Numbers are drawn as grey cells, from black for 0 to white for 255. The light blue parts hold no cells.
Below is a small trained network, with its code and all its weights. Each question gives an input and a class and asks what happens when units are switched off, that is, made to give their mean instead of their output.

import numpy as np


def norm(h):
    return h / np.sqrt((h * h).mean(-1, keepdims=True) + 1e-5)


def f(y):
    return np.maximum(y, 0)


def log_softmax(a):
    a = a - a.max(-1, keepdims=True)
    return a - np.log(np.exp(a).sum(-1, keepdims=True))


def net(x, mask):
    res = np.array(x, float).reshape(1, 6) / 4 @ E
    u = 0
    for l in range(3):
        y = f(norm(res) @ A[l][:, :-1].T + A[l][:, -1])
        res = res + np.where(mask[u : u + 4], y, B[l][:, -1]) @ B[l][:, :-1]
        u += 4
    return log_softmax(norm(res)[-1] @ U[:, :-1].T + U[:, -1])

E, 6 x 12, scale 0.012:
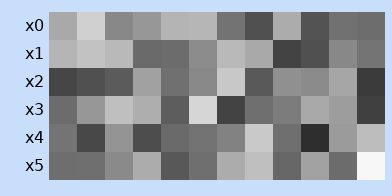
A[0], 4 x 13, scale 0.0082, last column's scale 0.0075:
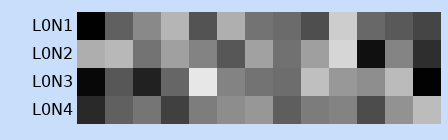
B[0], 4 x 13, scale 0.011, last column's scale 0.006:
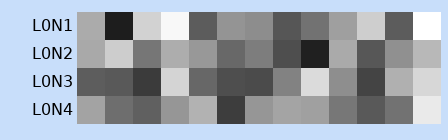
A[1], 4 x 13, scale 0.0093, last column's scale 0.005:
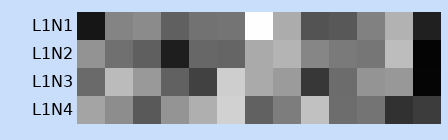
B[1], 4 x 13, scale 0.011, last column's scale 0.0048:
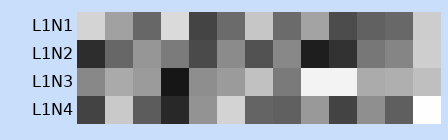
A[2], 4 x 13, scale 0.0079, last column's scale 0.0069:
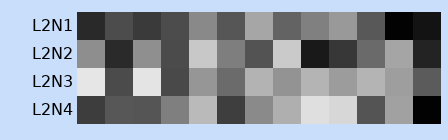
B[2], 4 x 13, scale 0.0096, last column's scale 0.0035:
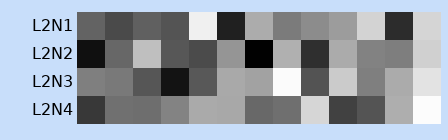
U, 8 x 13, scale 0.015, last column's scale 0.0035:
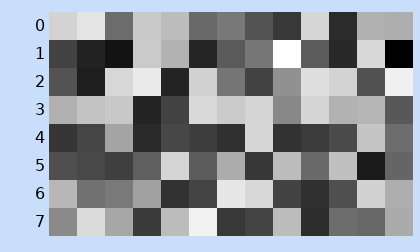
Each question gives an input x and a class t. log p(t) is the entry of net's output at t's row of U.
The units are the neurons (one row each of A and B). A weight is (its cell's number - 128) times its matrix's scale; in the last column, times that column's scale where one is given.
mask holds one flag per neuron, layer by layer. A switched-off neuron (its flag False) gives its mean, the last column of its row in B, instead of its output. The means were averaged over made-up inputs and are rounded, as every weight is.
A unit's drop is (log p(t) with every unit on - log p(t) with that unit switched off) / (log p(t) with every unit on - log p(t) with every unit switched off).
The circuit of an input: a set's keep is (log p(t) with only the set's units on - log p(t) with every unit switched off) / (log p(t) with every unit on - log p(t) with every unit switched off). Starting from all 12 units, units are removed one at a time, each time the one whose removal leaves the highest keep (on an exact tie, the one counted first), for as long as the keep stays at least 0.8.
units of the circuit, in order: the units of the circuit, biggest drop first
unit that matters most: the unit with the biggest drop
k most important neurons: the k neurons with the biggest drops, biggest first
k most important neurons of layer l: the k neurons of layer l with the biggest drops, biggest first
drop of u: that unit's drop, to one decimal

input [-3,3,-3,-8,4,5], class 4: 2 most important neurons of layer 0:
L0N1, L0N2
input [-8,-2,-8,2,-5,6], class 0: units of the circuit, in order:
L0N2
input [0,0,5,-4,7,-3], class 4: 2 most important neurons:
L1N2, L0N1
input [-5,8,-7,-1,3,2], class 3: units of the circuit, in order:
L1N3, L0N4
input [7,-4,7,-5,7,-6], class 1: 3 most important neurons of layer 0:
L0N3, L0N4, L0N1
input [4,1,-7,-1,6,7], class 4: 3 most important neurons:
L1N2, L2N2, L0N1
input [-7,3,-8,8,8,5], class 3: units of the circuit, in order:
L1N3, L0N3
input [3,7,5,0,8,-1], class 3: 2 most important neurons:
L1N3, L0N3
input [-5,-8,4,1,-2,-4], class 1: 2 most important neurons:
L0N3, L0N4
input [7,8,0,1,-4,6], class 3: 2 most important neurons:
L1N3, L0N3
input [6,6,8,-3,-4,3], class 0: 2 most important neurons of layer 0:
L0N2, L0N1
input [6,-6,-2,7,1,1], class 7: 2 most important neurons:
L1N4, L0N3
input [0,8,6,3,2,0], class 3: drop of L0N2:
0.0
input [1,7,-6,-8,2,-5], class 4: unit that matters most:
L2N2
